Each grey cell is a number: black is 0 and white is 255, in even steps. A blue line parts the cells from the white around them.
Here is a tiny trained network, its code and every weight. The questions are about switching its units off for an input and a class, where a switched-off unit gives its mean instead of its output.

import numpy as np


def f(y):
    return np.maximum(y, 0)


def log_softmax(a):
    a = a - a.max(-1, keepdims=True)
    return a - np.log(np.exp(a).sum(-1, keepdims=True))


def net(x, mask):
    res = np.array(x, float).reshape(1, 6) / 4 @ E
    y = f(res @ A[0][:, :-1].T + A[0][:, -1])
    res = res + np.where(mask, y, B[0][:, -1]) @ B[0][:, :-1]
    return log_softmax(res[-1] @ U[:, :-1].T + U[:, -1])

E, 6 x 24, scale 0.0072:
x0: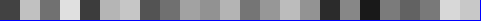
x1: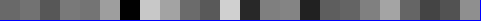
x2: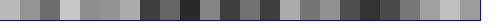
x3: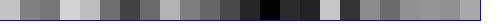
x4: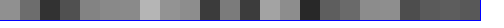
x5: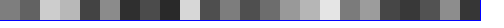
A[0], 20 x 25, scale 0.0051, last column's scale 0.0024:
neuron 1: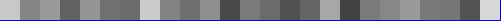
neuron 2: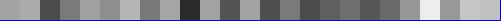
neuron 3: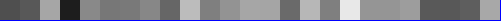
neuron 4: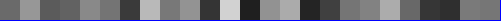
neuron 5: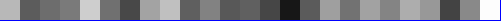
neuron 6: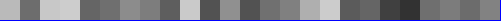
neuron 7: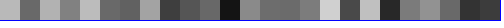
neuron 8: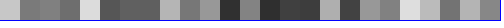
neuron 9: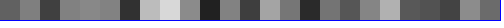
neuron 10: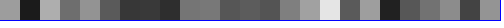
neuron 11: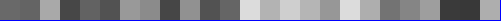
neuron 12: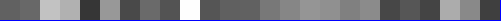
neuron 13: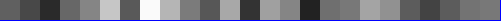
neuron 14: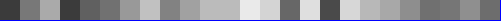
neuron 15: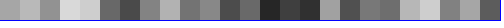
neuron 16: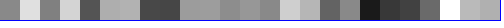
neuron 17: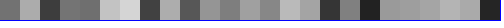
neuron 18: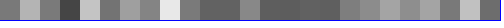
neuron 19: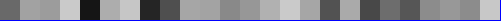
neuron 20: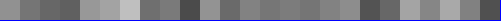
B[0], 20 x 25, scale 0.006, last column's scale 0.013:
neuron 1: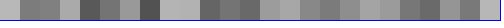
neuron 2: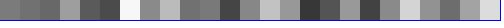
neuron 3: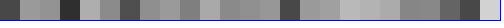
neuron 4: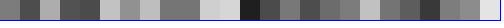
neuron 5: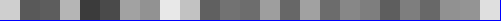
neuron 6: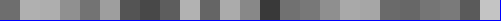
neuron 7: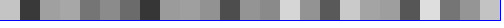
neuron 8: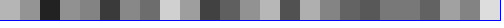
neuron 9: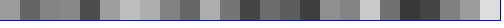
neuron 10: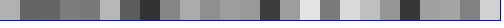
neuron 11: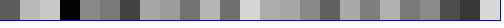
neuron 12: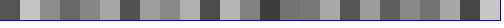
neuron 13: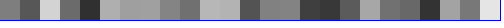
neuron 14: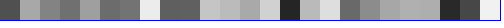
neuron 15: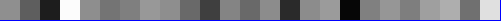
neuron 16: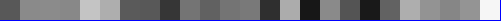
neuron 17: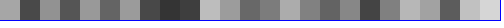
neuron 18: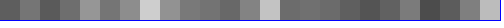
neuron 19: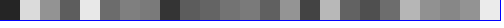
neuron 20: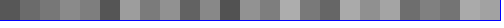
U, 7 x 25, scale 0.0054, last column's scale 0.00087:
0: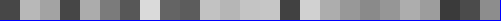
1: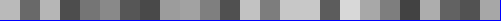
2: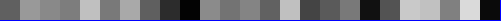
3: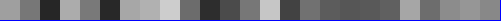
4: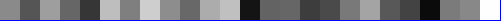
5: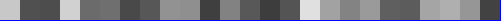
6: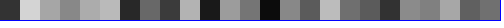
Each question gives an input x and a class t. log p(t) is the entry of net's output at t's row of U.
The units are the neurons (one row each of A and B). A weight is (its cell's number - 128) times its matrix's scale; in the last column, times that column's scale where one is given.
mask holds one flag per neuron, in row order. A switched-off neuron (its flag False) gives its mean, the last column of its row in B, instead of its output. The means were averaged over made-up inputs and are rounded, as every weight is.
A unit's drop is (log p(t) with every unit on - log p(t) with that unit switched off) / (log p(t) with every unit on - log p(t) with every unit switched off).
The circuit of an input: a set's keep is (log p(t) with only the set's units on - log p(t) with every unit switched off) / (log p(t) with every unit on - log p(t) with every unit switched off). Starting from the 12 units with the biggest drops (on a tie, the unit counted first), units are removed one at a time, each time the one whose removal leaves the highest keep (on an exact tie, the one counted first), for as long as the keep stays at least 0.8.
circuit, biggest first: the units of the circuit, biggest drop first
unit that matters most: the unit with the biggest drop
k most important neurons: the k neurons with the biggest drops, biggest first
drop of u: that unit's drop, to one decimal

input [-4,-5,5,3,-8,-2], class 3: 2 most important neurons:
(neuron 2; neuron 8)
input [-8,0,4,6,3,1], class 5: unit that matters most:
neuron 10
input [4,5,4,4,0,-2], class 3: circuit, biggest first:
(neuron 15; neuron 2)
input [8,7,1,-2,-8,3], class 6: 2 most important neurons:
(neuron 12; neuron 2)
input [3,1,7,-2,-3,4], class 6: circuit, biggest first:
(neuron 6; neuron 12)
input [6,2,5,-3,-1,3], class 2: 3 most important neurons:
(neuron 17; neuron 10; neuron 3)
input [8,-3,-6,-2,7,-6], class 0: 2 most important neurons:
(neuron 14; neuron 7)
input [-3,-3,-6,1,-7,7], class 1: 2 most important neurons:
(neuron 10; neuron 7)
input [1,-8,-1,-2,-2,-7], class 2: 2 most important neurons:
(neuron 17; neuron 2)
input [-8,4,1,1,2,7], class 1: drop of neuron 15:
0.1
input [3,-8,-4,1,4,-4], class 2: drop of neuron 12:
0.2
